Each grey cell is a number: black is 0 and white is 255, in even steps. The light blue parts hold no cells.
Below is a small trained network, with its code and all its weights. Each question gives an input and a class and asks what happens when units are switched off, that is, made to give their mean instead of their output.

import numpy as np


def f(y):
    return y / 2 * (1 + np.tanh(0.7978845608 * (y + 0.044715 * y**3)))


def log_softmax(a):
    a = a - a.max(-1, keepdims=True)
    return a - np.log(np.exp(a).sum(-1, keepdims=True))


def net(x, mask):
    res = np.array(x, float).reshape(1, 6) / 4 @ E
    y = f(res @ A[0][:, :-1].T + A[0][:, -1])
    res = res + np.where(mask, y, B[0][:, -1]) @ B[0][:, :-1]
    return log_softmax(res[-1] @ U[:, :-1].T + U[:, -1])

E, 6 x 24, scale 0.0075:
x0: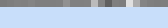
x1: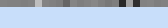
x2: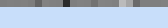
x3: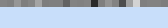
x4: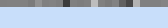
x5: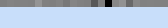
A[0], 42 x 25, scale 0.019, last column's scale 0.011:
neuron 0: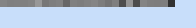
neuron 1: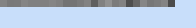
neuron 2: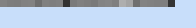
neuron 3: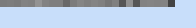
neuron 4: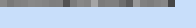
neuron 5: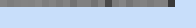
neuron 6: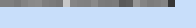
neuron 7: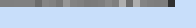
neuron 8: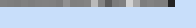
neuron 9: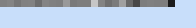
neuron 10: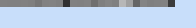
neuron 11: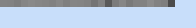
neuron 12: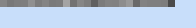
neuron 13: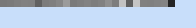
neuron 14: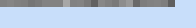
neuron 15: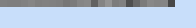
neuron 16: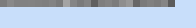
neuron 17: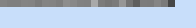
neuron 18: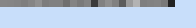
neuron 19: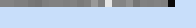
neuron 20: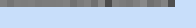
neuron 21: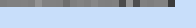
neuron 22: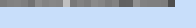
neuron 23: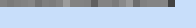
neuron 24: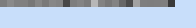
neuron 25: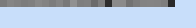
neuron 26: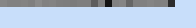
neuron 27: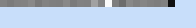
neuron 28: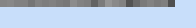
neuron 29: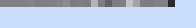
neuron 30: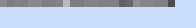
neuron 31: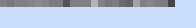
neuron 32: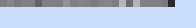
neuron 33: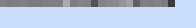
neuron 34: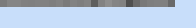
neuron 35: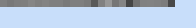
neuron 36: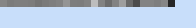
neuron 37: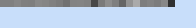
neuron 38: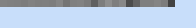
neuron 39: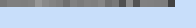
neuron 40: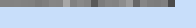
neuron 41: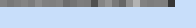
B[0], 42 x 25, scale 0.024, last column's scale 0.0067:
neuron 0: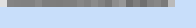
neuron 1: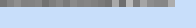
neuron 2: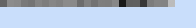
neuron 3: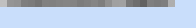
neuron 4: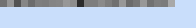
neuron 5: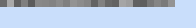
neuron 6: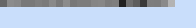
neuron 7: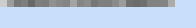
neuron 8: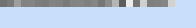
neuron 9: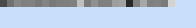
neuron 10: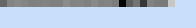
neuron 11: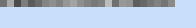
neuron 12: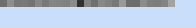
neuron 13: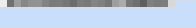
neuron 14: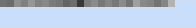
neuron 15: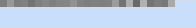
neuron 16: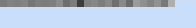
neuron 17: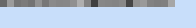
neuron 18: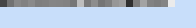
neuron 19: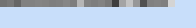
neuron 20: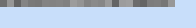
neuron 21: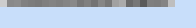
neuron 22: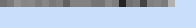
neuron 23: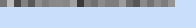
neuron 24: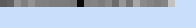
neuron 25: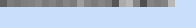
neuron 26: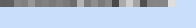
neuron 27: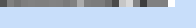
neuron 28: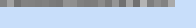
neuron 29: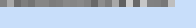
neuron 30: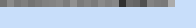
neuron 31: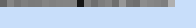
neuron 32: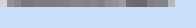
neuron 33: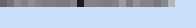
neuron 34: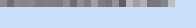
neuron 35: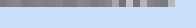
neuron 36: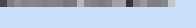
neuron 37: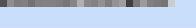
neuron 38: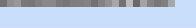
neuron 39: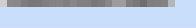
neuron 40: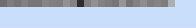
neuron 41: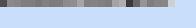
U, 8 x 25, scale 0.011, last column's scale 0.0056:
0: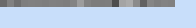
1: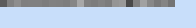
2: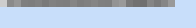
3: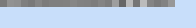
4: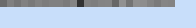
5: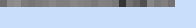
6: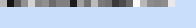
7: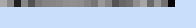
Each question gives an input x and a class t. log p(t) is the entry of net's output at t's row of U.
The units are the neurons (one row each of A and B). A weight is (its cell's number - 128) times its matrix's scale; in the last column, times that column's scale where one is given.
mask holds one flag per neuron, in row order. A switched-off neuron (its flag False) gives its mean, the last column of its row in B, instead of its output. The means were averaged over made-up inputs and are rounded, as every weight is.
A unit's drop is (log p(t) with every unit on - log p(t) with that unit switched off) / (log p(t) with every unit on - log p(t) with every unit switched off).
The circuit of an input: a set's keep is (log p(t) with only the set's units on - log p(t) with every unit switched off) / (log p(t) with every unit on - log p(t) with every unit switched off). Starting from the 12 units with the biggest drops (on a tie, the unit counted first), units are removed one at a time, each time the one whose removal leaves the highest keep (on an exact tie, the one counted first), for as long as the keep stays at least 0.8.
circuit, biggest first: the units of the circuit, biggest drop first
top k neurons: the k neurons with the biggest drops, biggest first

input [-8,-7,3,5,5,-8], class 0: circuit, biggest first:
(neuron 27)
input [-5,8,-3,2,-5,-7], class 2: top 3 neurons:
(neuron 21; neuron 0; neuron 39)
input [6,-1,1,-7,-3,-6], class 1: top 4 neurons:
(neuron 9; neuron 36; neuron 17; neuron 26)
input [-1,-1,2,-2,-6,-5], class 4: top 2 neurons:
(neuron 33; neuron 26)
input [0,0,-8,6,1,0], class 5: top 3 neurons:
(neuron 6; neuron 22; neuron 30)
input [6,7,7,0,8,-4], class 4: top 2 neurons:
(neuron 24; neuron 31)
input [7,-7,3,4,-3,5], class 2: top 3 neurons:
(neuron 13; neuron 32; neuron 7)
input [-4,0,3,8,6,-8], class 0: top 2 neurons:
(neuron 27; neuron 19)
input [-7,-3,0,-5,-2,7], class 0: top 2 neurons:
(neuron 26; neuron 25)
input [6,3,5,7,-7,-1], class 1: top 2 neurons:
(neuron 18; neuron 37)
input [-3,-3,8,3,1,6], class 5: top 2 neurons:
(neuron 10; neuron 2)
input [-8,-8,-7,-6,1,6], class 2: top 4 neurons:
(neuron 13; neuron 32; neuron 7; neuron 8)
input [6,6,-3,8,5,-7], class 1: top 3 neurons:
(neuron 18; neuron 41; neuron 37)
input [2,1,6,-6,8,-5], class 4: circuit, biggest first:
(neuron 24)
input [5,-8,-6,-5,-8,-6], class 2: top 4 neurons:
(neuron 13; neuron 32; neuron 7; neuron 24)
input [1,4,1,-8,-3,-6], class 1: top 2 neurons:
(neuron 9; neuron 36)
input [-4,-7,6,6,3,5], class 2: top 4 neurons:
(neuron 13; neuron 32; neuron 7; neuron 9)
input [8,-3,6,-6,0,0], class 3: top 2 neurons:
(neuron 8; neuron 29)
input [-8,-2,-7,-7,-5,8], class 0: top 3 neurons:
(neuron 26; neuron 25; neuron 5)
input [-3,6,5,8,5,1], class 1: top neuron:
(neuron 18)
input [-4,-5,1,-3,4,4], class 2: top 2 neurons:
(neuron 13; neuron 27)
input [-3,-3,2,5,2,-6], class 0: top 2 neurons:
(neuron 27; neuron 19)
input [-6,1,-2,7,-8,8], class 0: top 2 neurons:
(neuron 26; neuron 25)
